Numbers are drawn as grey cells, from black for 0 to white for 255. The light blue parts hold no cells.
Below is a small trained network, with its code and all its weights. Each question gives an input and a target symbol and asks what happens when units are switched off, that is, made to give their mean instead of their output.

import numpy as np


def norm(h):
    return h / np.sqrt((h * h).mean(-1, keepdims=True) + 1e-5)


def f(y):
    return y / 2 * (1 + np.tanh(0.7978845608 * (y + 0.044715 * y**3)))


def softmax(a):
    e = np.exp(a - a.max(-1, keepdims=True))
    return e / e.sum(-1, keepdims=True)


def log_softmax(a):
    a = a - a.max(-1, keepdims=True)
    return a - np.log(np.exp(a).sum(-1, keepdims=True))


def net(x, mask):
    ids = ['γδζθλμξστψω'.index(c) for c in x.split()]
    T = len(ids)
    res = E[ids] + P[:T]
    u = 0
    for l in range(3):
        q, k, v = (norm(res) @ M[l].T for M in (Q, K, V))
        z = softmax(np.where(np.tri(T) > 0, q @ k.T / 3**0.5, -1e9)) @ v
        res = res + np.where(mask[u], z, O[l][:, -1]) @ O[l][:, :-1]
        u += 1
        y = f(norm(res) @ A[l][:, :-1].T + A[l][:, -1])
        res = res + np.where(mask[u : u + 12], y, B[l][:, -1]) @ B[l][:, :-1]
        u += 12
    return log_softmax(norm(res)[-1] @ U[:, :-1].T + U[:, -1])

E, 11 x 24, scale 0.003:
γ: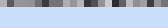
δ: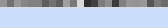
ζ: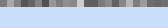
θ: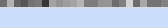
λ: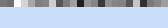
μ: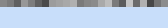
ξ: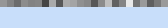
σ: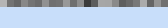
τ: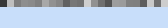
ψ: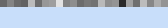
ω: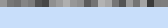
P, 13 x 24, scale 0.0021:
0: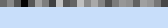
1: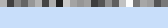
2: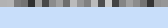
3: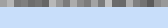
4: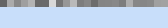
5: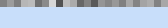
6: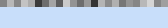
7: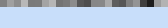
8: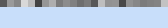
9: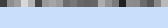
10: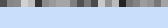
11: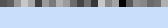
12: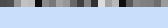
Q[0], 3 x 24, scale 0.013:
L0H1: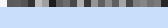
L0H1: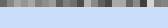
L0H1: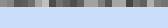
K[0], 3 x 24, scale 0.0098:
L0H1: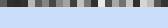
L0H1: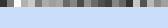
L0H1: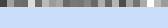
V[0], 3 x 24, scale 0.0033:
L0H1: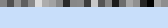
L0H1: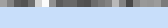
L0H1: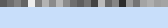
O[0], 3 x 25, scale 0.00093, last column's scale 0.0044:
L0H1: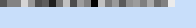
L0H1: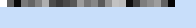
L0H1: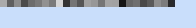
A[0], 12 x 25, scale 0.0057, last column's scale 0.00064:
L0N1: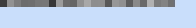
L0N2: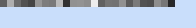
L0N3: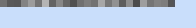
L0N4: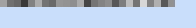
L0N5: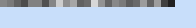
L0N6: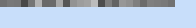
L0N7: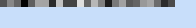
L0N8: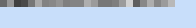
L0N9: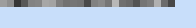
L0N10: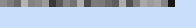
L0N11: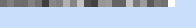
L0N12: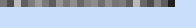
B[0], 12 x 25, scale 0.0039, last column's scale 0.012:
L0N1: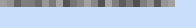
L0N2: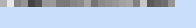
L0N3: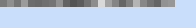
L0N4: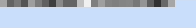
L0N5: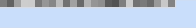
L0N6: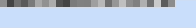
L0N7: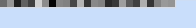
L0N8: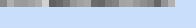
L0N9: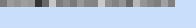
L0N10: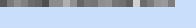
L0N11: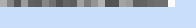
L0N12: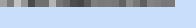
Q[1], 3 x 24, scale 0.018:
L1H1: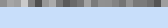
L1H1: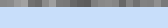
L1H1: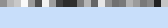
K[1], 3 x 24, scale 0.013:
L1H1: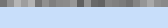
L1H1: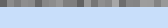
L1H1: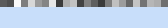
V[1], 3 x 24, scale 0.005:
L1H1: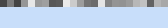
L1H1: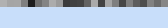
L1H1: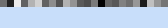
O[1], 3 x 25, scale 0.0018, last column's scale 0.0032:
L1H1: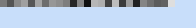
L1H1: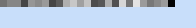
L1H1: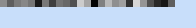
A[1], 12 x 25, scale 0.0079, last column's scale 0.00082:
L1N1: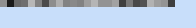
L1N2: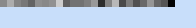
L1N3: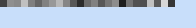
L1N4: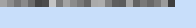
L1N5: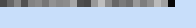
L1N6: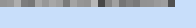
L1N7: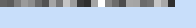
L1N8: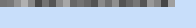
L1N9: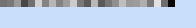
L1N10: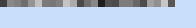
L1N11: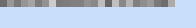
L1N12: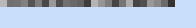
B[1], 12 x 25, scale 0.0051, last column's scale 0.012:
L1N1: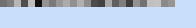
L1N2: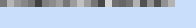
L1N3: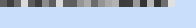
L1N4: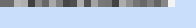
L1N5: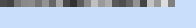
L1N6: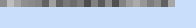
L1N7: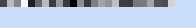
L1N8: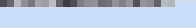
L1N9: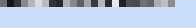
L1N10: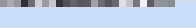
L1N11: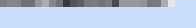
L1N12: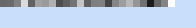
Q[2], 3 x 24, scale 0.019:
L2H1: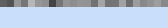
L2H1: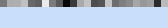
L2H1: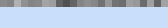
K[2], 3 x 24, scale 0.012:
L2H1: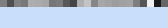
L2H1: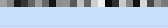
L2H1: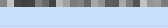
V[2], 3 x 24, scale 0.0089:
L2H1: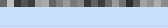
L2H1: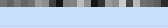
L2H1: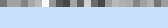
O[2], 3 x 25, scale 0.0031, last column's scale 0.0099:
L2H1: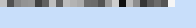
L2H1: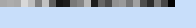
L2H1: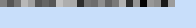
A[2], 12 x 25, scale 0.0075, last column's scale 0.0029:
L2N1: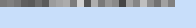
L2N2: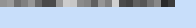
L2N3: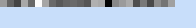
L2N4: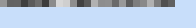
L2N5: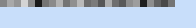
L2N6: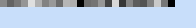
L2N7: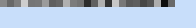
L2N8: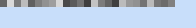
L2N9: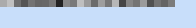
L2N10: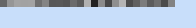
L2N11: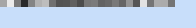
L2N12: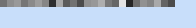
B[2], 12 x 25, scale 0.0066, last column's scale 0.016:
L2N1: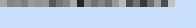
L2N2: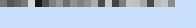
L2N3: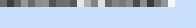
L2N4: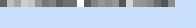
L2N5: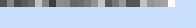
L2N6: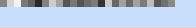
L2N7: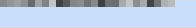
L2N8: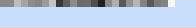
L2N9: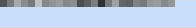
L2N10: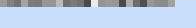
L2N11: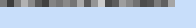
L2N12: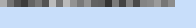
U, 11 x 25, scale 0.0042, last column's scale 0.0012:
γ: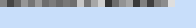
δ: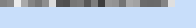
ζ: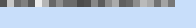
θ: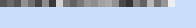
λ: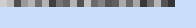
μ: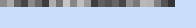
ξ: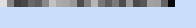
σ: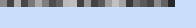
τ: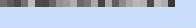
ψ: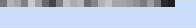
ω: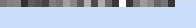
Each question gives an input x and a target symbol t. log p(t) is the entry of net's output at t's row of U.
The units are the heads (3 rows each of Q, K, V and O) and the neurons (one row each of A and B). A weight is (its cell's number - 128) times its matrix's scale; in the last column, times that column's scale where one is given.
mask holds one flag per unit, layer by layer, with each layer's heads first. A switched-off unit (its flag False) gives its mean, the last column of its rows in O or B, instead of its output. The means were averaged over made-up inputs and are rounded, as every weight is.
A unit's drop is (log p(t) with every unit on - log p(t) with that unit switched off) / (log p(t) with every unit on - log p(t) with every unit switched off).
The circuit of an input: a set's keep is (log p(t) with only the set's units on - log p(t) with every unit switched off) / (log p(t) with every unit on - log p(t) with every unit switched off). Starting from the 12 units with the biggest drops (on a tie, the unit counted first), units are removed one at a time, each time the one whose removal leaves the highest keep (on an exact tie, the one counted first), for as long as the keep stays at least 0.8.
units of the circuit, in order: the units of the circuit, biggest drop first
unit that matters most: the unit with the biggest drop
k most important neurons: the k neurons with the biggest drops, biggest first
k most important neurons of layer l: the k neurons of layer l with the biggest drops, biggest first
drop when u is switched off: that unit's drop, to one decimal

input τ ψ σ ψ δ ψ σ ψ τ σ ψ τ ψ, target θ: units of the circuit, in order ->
L1H1, L1N3, L0N8, L1N1
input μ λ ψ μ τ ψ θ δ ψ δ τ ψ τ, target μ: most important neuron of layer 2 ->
L2N12
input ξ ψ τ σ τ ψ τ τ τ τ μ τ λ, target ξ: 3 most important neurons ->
L2N12, L2N10, L1N4
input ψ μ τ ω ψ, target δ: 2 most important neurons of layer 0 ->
L0N8, L0N7
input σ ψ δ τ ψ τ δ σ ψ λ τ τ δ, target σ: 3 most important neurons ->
L0N7, L2N1, L2N9
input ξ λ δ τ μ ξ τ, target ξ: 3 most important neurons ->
L2N12, L2N10, L0N8
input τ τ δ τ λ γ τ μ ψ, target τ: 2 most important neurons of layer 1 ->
L1N4, L1N12
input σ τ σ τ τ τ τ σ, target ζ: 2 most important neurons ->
L1N7, L0N11
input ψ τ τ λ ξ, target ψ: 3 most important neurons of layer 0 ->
L0N11, L0N7, L0N5
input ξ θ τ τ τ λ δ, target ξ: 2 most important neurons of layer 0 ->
L0N8, L0N12
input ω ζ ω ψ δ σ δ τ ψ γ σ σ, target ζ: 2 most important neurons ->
L1N7, L0N3
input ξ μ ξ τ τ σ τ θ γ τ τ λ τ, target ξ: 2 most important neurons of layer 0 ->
L0N12, L0N8
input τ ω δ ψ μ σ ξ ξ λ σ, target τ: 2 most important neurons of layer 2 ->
L2N2, L2N3
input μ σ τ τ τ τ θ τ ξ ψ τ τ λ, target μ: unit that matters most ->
L1H1
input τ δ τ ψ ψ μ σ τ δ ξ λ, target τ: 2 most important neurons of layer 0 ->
L0N7, L0N12
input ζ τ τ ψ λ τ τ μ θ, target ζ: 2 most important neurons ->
L0N7, L2N9
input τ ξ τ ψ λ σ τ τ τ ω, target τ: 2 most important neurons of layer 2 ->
L2N2, L2N3
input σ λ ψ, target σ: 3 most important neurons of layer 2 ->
L2N1, L2N9, L2N3
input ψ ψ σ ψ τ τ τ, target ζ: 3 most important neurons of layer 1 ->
L1N3, L1N2, L1N4
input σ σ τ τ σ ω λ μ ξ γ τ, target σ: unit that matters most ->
L0N7
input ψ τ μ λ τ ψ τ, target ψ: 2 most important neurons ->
L0N11, L0N7
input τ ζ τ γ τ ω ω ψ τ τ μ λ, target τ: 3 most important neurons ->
L0N7, L2N2, L0N12
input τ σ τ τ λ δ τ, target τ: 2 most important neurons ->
L0N7, L2N2
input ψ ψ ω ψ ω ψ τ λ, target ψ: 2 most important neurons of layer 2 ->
L2N4, L2N8
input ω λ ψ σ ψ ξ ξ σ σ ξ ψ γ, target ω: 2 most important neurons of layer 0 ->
L0N5, L0N7
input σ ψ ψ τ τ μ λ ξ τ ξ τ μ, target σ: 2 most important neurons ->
L0N7, L2N1
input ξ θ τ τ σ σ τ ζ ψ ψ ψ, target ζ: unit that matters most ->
L1N7
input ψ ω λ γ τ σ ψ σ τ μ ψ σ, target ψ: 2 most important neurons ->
L0N7, L2N4
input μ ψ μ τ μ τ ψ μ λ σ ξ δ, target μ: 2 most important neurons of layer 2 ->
L2N12, L2N3
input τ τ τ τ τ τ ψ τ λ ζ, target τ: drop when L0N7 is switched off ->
1.0
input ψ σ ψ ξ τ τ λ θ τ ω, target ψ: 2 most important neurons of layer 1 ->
L1N12, L1N4
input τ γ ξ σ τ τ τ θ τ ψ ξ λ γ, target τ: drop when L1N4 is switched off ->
0.1
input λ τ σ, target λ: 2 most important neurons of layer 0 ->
L0N11, L0N12
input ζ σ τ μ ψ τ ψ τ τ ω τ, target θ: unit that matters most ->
L1N3
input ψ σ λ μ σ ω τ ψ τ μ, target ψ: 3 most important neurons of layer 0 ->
L0N7, L0N12, L0N5
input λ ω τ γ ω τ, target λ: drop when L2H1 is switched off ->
0.5
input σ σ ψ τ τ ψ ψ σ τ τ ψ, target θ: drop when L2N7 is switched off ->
0.2
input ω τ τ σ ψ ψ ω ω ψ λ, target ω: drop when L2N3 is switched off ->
0.2
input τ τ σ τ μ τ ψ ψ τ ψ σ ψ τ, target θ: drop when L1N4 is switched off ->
0.0
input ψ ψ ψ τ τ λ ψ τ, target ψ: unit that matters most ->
L1H1
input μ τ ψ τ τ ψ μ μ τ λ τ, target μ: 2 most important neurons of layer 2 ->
L2N12, L2N4
